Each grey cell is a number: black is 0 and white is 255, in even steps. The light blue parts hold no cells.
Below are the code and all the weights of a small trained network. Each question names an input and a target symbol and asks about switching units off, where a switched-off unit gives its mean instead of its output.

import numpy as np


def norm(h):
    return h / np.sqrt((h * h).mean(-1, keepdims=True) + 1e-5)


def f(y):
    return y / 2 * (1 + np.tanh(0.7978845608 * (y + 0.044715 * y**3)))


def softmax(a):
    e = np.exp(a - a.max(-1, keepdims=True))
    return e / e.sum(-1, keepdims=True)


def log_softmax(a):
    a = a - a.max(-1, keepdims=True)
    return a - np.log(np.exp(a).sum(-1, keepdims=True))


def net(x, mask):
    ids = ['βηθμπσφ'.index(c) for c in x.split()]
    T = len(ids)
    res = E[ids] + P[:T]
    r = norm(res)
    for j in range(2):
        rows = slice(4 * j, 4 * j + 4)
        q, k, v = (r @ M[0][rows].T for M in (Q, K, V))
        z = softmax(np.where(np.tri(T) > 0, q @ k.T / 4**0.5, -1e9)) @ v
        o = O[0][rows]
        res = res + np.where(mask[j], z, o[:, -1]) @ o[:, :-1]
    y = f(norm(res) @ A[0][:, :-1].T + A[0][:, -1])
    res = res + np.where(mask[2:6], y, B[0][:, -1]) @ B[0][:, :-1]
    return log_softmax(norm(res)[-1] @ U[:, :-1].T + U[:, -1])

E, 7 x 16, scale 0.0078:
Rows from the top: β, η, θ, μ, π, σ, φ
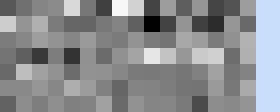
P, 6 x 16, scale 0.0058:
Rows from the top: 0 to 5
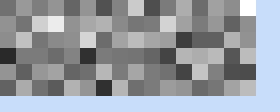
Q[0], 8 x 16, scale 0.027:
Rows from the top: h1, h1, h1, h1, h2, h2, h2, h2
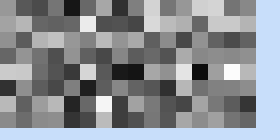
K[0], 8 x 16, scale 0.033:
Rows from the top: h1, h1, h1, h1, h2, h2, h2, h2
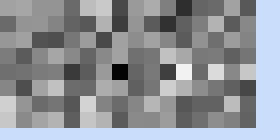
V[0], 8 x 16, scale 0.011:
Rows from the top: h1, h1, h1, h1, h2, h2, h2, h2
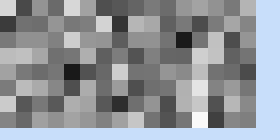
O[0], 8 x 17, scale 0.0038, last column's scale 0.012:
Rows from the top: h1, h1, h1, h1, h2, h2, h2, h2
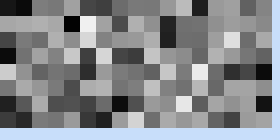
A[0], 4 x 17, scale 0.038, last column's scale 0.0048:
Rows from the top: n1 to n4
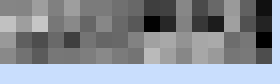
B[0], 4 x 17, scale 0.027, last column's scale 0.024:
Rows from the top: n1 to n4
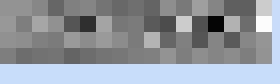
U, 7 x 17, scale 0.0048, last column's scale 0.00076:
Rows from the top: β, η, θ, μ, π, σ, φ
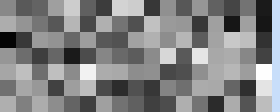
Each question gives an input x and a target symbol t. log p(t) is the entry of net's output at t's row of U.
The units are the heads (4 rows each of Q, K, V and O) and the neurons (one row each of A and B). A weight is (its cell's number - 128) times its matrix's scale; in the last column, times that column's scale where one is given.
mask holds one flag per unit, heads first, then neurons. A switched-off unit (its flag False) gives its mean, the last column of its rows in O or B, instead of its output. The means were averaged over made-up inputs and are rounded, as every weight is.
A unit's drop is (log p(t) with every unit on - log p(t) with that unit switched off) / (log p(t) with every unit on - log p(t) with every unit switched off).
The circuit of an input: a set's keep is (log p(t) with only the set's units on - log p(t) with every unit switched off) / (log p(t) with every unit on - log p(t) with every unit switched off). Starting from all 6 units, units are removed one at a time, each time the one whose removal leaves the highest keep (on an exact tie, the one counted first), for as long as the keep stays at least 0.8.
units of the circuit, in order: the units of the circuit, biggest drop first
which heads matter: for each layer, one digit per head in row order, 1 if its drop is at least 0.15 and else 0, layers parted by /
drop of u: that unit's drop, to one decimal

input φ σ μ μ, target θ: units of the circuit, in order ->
[n2 n1 h1]
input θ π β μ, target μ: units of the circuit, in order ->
[n2 n4]
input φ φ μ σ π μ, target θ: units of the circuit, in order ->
[n2 n1 h2]
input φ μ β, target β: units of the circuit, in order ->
[n2 h2]
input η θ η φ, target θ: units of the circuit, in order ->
[h2 n2 n1]
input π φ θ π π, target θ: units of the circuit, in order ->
[h2 n2 n1]
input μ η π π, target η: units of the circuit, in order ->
[h1 n2 n3 h2]
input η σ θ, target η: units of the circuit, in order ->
[h1 h2 n2 n3]
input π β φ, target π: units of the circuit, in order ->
[n2 n1]
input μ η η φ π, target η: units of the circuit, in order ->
[h1 n3 h2 n2]
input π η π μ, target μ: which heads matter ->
10
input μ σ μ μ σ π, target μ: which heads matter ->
01
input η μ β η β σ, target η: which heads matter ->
11
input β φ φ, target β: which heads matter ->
00
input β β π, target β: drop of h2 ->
0.1
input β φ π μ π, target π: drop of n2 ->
0.7
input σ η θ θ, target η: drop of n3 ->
0.5
